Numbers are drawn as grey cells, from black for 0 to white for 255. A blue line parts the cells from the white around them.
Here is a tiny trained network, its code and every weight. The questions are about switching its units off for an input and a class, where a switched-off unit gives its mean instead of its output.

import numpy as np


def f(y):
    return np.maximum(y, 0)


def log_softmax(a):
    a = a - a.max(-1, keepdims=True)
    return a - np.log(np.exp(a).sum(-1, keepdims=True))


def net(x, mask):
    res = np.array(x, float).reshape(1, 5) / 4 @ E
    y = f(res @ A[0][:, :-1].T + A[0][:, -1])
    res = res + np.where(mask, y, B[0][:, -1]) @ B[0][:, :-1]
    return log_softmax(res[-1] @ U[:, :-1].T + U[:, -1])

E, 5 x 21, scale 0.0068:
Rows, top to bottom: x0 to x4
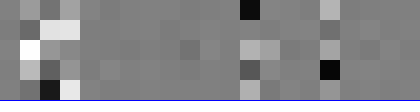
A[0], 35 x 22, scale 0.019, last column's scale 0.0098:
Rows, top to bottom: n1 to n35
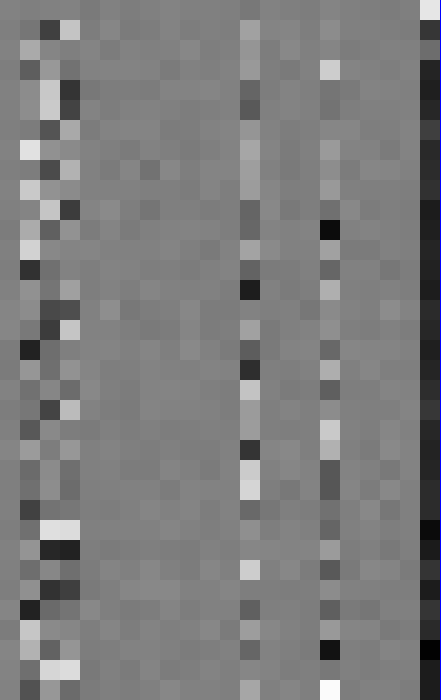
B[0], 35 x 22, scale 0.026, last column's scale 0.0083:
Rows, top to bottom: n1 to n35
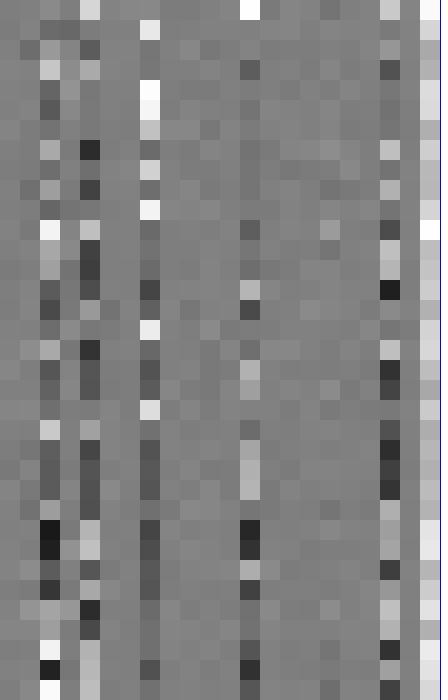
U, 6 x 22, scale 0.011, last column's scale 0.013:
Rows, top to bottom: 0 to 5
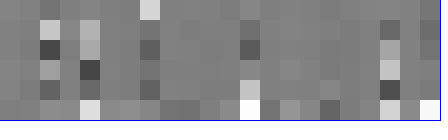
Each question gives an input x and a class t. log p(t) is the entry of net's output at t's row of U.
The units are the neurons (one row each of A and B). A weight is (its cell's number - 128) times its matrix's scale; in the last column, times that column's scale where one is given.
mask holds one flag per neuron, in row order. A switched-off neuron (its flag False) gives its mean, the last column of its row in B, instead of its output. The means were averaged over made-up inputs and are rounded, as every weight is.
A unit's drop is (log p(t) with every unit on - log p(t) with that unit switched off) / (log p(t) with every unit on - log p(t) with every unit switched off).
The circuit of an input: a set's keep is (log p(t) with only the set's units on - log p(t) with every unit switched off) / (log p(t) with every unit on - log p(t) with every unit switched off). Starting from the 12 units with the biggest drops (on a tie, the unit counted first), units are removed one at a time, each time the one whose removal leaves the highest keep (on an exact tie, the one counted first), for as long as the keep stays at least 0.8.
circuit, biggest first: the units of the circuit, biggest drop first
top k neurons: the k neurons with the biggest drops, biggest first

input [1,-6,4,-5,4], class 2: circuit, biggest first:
[n28]
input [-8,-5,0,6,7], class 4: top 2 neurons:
[n25; n29]
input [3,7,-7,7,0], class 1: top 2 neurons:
[n12; n33]
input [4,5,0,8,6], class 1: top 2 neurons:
[n12; n33]
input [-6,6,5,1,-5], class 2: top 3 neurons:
[n27; n34; n15]
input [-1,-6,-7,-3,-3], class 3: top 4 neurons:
[n31; n18; n27; n34]
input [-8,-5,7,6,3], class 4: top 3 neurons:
[n25; n29; n24]
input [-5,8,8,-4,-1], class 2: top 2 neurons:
[n27; n34]
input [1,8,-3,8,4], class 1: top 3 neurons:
[n12; n33; n28]
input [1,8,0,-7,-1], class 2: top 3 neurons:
[n34; n27; n12]
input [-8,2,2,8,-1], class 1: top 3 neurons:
[n12; n33; n15]
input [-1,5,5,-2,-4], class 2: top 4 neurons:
[n27; n34; n31; n18]
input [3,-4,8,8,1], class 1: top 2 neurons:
[n33; n12]
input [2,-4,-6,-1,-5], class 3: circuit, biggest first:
[n31]
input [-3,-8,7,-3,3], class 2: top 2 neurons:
[n28; n30]
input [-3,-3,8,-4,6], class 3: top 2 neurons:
[n8; n13]
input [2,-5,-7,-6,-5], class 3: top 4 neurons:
[n31; n18; n12; n33]
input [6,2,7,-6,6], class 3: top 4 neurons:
[n8; n13; n10; n32]
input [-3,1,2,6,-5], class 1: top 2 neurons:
[n12; n33]
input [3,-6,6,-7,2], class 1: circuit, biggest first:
[n35]
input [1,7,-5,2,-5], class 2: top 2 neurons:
[n27; n34]
